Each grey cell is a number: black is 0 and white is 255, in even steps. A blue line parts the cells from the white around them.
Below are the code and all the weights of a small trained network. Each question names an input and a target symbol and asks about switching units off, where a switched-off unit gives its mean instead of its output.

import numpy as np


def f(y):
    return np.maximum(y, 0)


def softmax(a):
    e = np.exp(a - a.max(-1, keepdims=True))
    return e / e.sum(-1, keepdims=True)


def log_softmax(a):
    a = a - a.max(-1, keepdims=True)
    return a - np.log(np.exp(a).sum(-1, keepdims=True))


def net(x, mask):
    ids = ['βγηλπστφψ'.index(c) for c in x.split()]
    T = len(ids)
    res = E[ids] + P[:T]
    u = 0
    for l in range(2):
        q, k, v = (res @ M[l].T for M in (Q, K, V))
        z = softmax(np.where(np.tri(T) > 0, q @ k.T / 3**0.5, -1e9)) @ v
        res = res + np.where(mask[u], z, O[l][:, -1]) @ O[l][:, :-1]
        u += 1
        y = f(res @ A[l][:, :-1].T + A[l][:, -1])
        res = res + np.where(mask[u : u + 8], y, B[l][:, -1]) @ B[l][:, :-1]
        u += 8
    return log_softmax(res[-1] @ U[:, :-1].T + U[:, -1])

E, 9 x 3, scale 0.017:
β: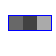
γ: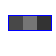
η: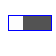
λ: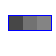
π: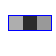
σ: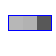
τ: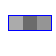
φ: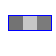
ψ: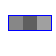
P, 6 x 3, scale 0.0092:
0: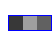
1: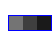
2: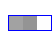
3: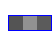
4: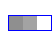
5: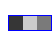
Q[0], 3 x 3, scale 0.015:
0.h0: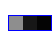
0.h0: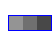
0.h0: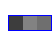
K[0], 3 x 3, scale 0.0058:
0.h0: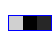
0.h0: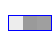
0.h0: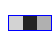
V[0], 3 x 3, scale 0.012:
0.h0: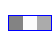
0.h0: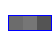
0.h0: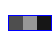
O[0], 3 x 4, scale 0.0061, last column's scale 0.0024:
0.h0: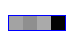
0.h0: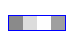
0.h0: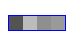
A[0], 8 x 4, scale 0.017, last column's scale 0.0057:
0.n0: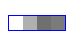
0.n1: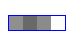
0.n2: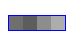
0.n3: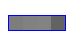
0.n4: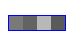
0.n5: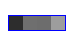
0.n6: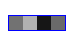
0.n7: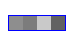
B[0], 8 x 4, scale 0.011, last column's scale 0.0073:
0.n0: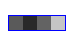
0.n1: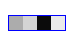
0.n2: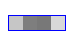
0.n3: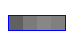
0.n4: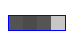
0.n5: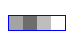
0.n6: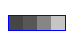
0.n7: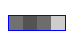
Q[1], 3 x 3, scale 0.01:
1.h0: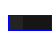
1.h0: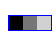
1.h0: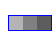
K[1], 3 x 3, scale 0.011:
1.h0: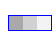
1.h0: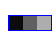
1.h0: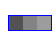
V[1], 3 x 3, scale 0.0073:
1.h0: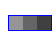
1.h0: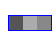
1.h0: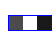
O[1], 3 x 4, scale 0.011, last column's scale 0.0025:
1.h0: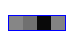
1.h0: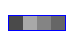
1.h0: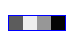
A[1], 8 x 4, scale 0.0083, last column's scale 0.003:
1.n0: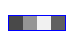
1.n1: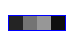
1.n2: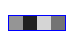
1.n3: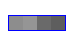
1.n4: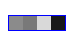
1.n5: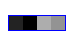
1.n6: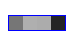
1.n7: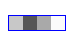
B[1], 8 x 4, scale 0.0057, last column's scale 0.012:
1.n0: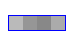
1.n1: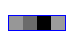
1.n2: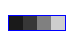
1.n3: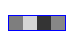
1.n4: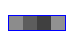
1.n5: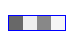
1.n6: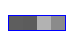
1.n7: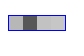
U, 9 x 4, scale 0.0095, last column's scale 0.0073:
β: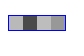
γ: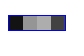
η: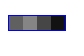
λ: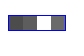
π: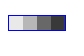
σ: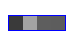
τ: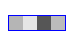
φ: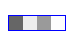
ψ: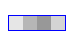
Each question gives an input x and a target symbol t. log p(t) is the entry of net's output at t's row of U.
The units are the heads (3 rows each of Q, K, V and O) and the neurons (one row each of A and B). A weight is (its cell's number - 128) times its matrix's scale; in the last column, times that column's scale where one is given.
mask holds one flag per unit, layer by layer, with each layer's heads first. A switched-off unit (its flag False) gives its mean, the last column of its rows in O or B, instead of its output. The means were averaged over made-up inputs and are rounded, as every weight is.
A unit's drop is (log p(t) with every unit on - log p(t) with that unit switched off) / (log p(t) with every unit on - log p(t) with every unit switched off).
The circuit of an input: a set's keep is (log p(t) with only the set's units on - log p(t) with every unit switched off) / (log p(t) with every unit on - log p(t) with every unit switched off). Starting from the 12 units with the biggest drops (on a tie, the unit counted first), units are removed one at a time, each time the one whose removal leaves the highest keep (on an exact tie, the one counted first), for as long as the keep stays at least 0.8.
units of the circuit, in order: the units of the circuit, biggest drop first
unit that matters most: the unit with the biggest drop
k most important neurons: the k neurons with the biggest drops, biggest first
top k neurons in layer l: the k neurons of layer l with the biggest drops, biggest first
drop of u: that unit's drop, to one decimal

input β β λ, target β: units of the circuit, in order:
[1.h0 0.h0]
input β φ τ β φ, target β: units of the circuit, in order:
[0.h0 0.n0]
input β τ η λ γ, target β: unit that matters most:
0.n5
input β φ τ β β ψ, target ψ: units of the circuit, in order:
[1.n2 0.n0 0.n6]
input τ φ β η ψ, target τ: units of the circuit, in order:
[0.n5 1.h0 0.n1]
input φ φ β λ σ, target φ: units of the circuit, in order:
[0.n0 1.h0 0.n4]
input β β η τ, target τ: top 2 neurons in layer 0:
[0.n5 0.n4]
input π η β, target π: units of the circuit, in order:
[0.n1 0.h0 1.h0]
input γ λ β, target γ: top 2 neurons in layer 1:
[1.n5 1.n2]
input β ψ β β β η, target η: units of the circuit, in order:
[0.n0 0.n5]
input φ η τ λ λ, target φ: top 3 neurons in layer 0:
[0.n4 0.n7 0.n5]
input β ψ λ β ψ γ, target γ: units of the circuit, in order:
[0.n6 0.n1]
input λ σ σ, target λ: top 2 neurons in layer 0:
[0.n0 0.n1]
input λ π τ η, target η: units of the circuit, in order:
[0.n0]
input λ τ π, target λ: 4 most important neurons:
[0.n4 0.n7 0.n5 1.n2]
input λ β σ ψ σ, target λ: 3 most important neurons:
[0.n0 0.n1 0.n5]
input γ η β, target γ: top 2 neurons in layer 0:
[0.n4 0.n5]
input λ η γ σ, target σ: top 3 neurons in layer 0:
[0.n6 0.n5 0.n0]
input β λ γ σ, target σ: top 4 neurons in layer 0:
[0.n6 0.n0 0.n5 0.n2]
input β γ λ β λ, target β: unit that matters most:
0.n6
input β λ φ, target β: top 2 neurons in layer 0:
[0.n0 0.n6]
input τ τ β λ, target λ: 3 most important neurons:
[0.n5 0.n1 0.n6]
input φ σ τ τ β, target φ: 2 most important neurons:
[0.n4 0.n5]
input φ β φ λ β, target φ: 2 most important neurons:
[0.n4 0.n7]
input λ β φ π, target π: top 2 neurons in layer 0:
[0.n1 0.n0]
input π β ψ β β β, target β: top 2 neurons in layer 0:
[0.n5 0.n2]
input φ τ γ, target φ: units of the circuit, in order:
[1.h0]
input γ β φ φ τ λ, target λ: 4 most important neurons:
[0.n5 0.n1 0.n6 1.n2]
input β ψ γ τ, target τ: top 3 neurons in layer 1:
[1.n2 1.n7 1.n3]
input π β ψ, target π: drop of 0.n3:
0.0
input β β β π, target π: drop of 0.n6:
0.1
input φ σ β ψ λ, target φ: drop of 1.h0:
1.0
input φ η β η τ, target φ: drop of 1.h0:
1.0
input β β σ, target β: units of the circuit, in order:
[0.n0]
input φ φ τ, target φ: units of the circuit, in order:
[1.h0 0.h0]
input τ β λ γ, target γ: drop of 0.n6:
0.6
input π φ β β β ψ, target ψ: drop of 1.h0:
-0.1
